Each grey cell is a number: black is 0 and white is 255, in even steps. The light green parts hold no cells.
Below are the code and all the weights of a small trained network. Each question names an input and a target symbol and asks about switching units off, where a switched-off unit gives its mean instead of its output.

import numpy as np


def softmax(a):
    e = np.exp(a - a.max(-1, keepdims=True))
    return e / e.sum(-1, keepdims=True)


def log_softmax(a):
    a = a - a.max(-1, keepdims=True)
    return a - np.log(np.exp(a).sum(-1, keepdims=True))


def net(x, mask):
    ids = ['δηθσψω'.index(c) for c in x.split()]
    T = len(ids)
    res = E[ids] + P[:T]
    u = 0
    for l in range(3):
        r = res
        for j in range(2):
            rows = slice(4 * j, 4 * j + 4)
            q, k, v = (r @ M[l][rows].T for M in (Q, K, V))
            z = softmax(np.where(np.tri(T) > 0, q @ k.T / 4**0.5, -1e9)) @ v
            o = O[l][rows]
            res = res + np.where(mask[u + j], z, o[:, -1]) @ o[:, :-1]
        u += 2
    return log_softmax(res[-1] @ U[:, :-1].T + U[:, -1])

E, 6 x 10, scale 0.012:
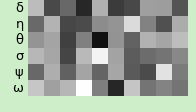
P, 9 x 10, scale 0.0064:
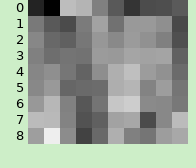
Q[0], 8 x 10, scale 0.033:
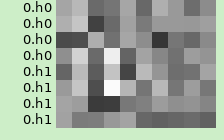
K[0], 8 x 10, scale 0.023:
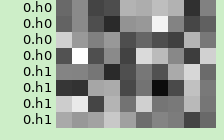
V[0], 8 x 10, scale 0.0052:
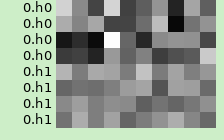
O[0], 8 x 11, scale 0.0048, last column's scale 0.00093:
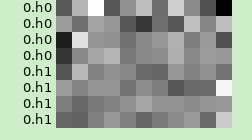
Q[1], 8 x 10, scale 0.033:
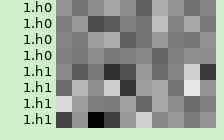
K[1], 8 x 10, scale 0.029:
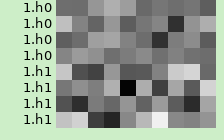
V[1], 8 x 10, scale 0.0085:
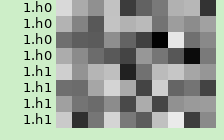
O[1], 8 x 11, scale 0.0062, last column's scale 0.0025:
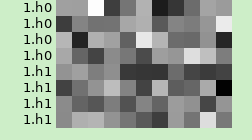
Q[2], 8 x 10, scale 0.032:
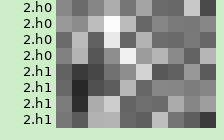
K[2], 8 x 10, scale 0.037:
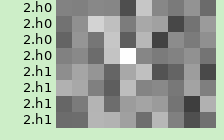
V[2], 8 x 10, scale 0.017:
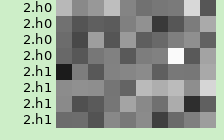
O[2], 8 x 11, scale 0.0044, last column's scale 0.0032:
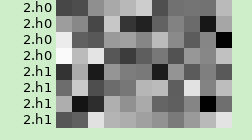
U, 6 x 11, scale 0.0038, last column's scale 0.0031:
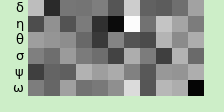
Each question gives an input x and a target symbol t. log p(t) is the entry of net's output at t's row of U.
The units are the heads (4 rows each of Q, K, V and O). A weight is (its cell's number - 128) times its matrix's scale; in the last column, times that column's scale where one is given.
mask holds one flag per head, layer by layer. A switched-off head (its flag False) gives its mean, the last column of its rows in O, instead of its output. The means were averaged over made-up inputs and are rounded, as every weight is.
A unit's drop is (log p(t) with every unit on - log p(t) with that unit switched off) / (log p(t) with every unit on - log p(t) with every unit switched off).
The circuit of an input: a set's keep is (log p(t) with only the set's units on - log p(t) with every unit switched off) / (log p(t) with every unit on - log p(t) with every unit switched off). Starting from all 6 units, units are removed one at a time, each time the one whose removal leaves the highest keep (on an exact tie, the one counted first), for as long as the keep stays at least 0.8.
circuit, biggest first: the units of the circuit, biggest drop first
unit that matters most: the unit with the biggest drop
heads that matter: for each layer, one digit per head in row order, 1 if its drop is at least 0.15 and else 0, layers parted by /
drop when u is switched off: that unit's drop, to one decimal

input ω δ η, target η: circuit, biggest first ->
[0.h0; 1.h0; 2.h0]
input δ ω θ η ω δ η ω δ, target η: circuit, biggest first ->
[1.h0]
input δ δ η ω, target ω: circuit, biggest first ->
[2.h0; 2.h1; 1.h0]
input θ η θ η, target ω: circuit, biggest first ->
[1.h0; 2.h1; 1.h1]
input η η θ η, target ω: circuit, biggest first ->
[1.h0; 2.h1; 2.h0]
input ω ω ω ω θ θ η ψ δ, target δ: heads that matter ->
10 / 00 / 11
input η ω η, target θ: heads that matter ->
00 / 10 / 11
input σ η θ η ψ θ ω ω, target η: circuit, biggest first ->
[1.h1; 2.h1]
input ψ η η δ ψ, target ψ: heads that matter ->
00 / 01 / 10
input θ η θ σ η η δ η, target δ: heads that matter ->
10 / 10 / 11
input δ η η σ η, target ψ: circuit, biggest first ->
[2.h0; 1.h0]
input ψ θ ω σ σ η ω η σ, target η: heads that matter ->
10 / 10 / 10
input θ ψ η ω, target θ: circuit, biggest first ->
[1.h0; 2.h0; 1.h1]
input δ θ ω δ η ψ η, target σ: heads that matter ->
10 / 11 / 01
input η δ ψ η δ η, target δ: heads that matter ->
00 / 10 / 11
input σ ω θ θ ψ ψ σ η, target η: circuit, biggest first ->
[1.h0; 0.h0]
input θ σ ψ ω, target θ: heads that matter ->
00 / 11 / 10
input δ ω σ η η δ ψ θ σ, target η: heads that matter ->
00 / 11 / 10
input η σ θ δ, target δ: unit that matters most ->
2.h0
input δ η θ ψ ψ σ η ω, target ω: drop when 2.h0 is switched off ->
0.4
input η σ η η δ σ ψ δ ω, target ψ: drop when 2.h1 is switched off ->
0.2
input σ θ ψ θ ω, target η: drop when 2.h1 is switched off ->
0.5
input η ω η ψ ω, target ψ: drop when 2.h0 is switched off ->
0.6
